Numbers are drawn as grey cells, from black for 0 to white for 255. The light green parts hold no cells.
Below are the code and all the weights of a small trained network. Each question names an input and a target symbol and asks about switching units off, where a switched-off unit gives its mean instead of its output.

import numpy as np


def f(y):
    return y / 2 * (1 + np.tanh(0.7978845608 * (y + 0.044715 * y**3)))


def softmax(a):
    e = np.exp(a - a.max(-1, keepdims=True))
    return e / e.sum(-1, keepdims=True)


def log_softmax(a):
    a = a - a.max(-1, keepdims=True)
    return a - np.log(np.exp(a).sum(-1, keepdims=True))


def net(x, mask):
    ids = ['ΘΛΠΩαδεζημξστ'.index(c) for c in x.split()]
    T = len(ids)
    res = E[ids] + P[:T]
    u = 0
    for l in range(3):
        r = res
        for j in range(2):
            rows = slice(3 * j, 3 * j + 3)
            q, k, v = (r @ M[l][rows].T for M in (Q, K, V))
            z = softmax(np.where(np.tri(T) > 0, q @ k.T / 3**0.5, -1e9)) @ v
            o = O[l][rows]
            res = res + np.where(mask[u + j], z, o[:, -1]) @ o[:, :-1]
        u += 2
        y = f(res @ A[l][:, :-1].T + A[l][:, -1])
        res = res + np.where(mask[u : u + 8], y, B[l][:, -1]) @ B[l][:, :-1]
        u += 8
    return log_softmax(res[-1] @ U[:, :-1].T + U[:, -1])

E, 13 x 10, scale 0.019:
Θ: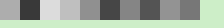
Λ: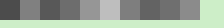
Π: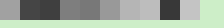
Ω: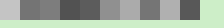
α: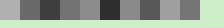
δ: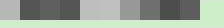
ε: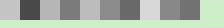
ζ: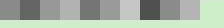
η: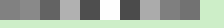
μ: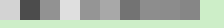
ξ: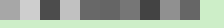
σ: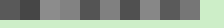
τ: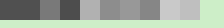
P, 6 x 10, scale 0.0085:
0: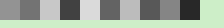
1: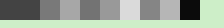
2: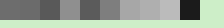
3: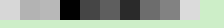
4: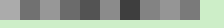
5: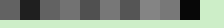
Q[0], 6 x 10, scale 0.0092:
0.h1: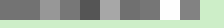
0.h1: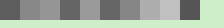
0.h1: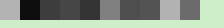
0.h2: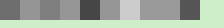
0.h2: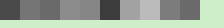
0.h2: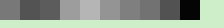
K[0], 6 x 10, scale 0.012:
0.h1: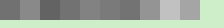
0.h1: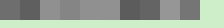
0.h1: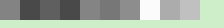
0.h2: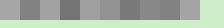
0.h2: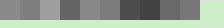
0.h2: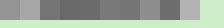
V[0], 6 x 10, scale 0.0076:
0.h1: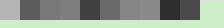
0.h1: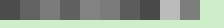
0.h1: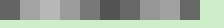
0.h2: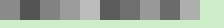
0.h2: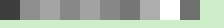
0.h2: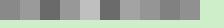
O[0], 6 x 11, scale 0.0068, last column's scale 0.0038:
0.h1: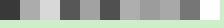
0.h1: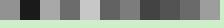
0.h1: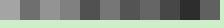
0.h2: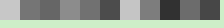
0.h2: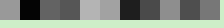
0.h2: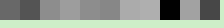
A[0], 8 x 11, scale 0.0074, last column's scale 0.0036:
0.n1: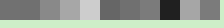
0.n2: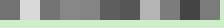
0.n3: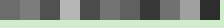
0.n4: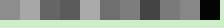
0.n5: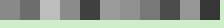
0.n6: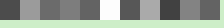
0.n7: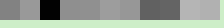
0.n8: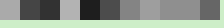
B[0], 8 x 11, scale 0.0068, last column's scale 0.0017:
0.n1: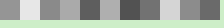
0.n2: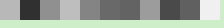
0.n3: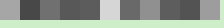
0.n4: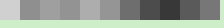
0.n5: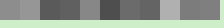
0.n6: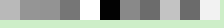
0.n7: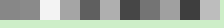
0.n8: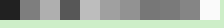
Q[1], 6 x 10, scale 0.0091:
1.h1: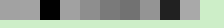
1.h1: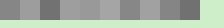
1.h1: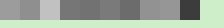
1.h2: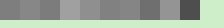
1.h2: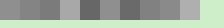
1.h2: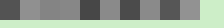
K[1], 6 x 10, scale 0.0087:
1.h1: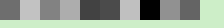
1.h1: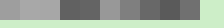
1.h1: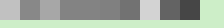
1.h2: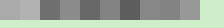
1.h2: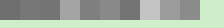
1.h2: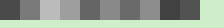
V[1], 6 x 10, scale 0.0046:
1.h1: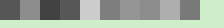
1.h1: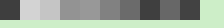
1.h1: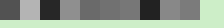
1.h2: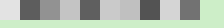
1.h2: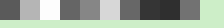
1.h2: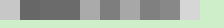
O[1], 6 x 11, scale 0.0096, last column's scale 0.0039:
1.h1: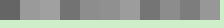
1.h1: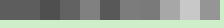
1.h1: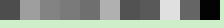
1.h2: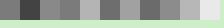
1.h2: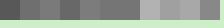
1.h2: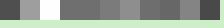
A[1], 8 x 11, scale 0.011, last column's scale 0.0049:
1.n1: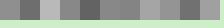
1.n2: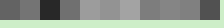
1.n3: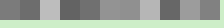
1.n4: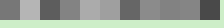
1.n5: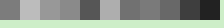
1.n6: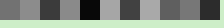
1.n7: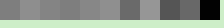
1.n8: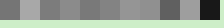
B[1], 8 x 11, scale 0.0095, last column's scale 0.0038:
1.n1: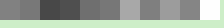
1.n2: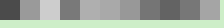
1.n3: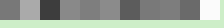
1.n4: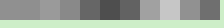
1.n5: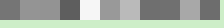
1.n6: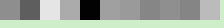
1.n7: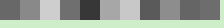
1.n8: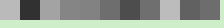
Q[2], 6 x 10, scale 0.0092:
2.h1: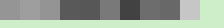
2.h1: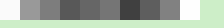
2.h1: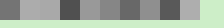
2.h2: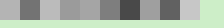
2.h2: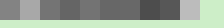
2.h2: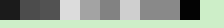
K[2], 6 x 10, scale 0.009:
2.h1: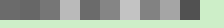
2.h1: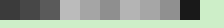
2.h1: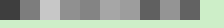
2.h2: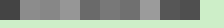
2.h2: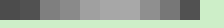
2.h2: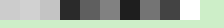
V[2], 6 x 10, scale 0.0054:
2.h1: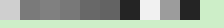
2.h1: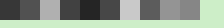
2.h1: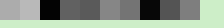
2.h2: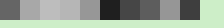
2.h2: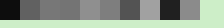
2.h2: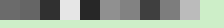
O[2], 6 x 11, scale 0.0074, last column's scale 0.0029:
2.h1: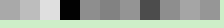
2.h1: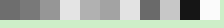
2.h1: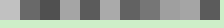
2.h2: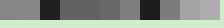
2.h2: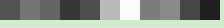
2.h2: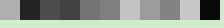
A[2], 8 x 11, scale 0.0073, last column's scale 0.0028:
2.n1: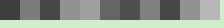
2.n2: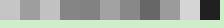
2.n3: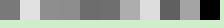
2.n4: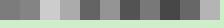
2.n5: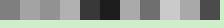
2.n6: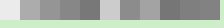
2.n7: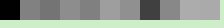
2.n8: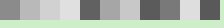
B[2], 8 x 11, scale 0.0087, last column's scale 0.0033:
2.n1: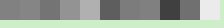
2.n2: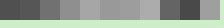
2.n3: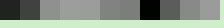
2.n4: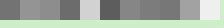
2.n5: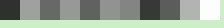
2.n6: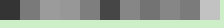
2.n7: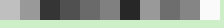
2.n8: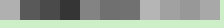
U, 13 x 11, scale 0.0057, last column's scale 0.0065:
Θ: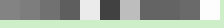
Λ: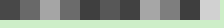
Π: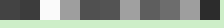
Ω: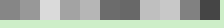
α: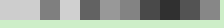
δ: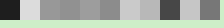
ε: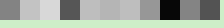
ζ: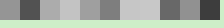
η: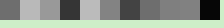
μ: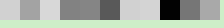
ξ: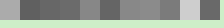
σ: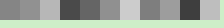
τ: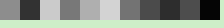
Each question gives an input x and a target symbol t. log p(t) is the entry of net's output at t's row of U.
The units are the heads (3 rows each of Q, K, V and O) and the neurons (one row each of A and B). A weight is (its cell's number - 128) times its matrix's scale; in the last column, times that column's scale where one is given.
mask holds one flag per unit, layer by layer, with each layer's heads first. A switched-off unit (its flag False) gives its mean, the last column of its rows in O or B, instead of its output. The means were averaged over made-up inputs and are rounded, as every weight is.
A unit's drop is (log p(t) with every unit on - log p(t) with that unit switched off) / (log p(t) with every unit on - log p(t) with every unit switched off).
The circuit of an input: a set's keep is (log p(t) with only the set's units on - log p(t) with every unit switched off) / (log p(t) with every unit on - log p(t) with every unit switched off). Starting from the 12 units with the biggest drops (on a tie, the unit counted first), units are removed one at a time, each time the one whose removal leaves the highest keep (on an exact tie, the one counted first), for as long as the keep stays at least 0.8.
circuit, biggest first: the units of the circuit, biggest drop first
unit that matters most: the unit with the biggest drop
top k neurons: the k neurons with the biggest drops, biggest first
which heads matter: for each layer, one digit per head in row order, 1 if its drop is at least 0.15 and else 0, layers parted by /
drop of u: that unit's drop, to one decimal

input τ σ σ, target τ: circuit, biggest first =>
0.h1, 0.h2
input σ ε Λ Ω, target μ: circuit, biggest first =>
1.h1
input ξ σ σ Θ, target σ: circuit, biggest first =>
2.h2, 2.h1, 0.h2
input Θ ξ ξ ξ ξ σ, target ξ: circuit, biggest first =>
2.h2, 2.h1
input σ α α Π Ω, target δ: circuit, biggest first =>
0.h1, 2.n5
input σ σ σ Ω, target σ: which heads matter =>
00 / 00 / 11
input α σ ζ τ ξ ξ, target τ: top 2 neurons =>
0.n3, 0.n8
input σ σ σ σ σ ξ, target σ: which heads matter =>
00 / 01 / 11
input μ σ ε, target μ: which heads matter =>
01 / 10 / 00
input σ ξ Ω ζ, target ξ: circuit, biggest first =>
2.h2, 2.n8
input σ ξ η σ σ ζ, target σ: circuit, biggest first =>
2.h2, 2.h1, 0.h2
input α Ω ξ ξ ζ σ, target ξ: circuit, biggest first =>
2.h1, 2.h2
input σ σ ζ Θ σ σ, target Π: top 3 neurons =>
1.n6, 0.n6, 2.n5
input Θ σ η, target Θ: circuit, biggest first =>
0.n6
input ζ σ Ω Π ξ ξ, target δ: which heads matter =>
11 / 00 / 00
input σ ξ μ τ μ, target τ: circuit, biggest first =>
0.h1, 0.n8
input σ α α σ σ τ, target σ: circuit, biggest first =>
2.h1, 2.h2, 1.h2
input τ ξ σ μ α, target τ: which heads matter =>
10 / 00 / 00
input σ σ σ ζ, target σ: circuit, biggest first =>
2.h1, 2.h2, 2.n4
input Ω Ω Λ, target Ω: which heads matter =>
00 / 00 / 01
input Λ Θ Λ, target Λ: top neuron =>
2.n7
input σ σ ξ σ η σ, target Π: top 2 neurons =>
1.n6, 2.n5
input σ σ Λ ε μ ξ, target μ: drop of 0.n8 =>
0.2
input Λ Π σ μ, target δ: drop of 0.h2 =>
0.1
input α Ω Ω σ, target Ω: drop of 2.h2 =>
0.6
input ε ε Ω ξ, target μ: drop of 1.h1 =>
0.3
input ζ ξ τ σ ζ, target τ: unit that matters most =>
0.h1
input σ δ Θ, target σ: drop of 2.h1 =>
0.2
